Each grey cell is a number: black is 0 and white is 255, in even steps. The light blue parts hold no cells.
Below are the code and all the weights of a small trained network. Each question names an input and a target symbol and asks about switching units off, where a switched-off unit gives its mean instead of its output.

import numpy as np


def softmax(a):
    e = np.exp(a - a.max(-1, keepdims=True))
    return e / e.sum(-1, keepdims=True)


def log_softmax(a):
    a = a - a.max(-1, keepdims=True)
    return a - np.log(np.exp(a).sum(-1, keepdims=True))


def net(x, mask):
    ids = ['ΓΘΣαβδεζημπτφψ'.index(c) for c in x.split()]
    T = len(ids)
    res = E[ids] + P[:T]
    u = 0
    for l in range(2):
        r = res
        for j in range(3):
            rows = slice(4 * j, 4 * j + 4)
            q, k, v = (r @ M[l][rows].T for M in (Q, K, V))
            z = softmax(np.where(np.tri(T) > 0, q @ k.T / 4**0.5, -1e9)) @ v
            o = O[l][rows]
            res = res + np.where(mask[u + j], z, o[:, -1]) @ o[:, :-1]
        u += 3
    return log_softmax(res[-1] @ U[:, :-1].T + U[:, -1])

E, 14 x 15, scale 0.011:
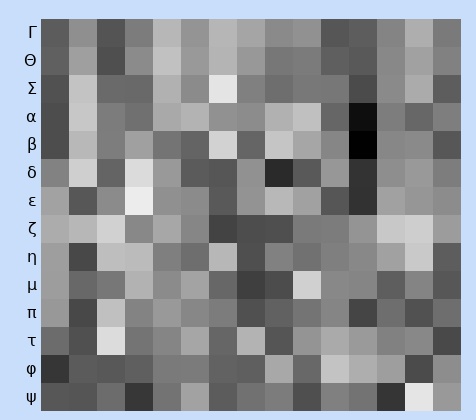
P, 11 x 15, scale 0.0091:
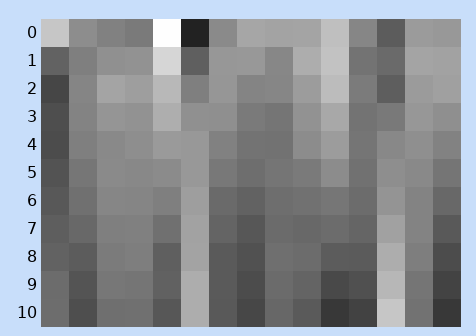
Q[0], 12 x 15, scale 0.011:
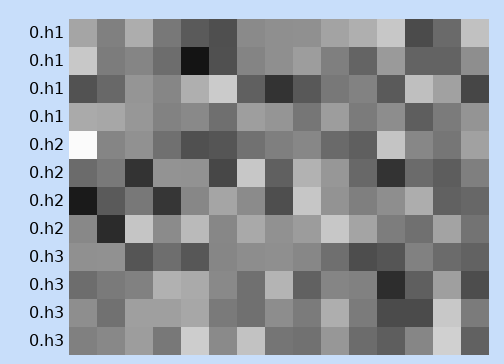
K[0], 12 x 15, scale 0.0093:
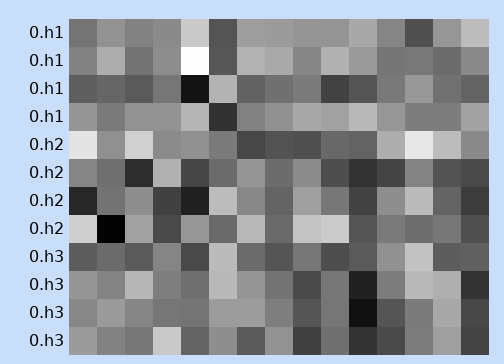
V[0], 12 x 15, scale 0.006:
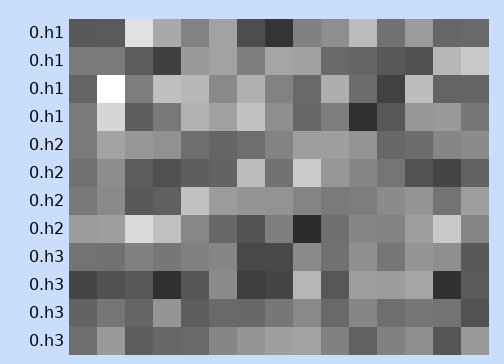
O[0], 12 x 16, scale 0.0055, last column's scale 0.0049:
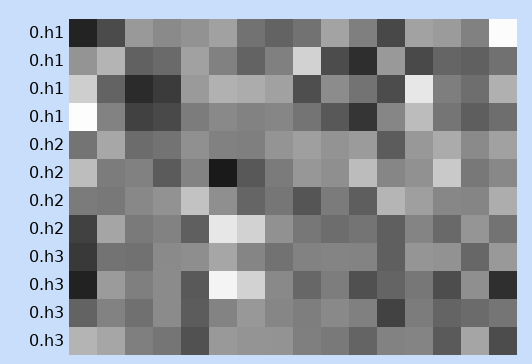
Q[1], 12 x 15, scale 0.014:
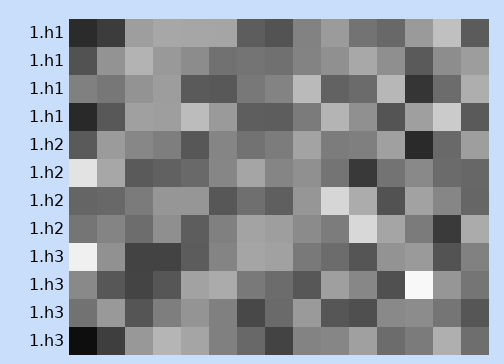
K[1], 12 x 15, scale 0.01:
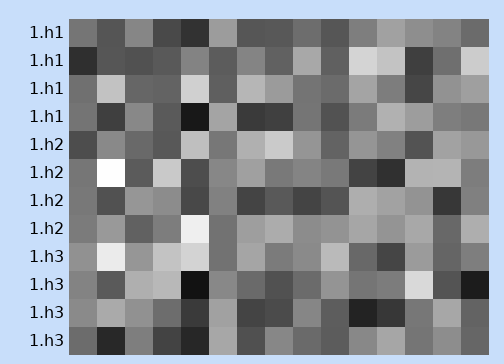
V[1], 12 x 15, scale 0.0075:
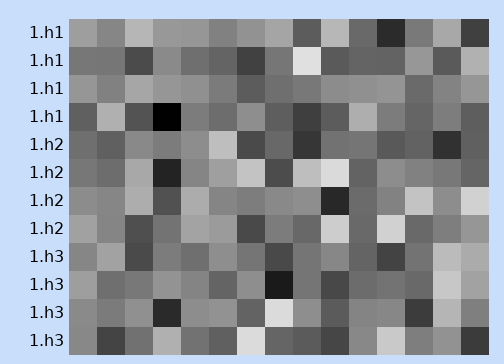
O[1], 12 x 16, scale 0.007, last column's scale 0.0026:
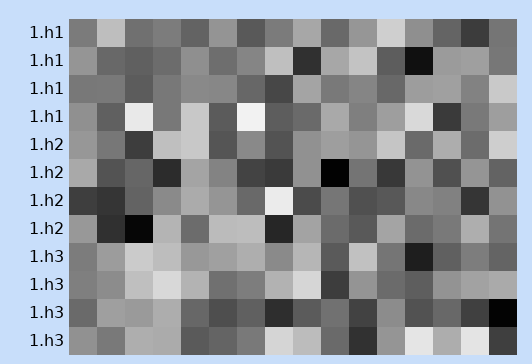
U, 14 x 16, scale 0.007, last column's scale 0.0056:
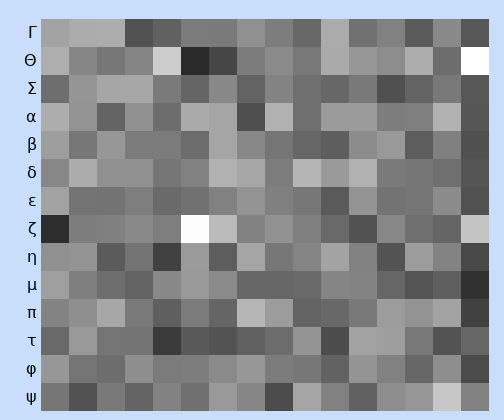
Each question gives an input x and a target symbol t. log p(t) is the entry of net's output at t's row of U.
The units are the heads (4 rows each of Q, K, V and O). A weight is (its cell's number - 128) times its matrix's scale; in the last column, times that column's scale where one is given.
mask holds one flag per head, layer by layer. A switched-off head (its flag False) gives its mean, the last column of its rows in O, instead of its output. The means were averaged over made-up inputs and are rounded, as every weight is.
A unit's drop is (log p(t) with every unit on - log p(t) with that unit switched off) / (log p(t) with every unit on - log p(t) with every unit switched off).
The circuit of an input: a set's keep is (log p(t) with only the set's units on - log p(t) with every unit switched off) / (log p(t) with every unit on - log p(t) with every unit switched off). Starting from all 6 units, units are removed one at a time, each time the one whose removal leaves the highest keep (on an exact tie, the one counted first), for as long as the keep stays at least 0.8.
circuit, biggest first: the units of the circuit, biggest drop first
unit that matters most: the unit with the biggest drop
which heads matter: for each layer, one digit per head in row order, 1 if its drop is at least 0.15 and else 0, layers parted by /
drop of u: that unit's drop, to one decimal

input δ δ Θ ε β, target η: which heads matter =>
000 / 100
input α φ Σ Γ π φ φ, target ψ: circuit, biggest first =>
1.h1
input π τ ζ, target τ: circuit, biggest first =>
1.h3, 1.h1
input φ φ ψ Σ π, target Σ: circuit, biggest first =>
1.h3, 0.h1
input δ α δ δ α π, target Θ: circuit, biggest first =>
1.h2, 0.h3
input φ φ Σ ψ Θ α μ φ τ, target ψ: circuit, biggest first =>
1.h1, 0.h1
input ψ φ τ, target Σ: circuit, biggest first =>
0.h1, 1.h3
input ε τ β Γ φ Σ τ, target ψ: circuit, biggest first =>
0.h1, 1.h1, 1.h3
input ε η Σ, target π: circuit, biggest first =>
1.h3, 1.h2
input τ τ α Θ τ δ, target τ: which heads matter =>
000 / 101
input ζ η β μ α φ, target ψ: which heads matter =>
000 / 101
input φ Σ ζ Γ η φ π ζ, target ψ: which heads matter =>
110 / 101
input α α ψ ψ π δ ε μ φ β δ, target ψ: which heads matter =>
000 / 111
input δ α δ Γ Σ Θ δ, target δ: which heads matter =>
100 / 110
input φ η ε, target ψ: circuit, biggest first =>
1.h1, 1.h2
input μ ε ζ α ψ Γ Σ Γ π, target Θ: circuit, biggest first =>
1.h2
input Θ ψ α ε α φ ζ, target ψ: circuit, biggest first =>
1.h1, 1.h3
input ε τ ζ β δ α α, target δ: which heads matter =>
110 / 110
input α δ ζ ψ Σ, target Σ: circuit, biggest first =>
1.h3, 0.h1
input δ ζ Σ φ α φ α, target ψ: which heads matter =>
000 / 101
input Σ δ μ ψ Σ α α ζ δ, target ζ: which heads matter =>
010 / 000
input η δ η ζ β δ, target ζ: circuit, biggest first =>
0.h2
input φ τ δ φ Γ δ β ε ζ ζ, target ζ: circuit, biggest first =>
0.h2, 1.h3
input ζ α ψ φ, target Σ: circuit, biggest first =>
0.h1, 1.h3
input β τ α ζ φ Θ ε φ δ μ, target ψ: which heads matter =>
110 / 101
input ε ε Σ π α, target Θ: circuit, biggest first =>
1.h2, 0.h2
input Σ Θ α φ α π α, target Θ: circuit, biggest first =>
1.h2
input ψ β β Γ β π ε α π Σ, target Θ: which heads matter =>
010 / 010
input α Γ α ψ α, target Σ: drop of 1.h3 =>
0.7
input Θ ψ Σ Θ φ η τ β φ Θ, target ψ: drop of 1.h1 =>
0.7
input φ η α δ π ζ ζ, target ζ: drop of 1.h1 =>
0.1
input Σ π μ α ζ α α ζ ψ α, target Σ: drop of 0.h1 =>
0.4
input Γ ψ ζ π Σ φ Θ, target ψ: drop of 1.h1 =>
0.8
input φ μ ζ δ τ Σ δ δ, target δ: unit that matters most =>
0.h1
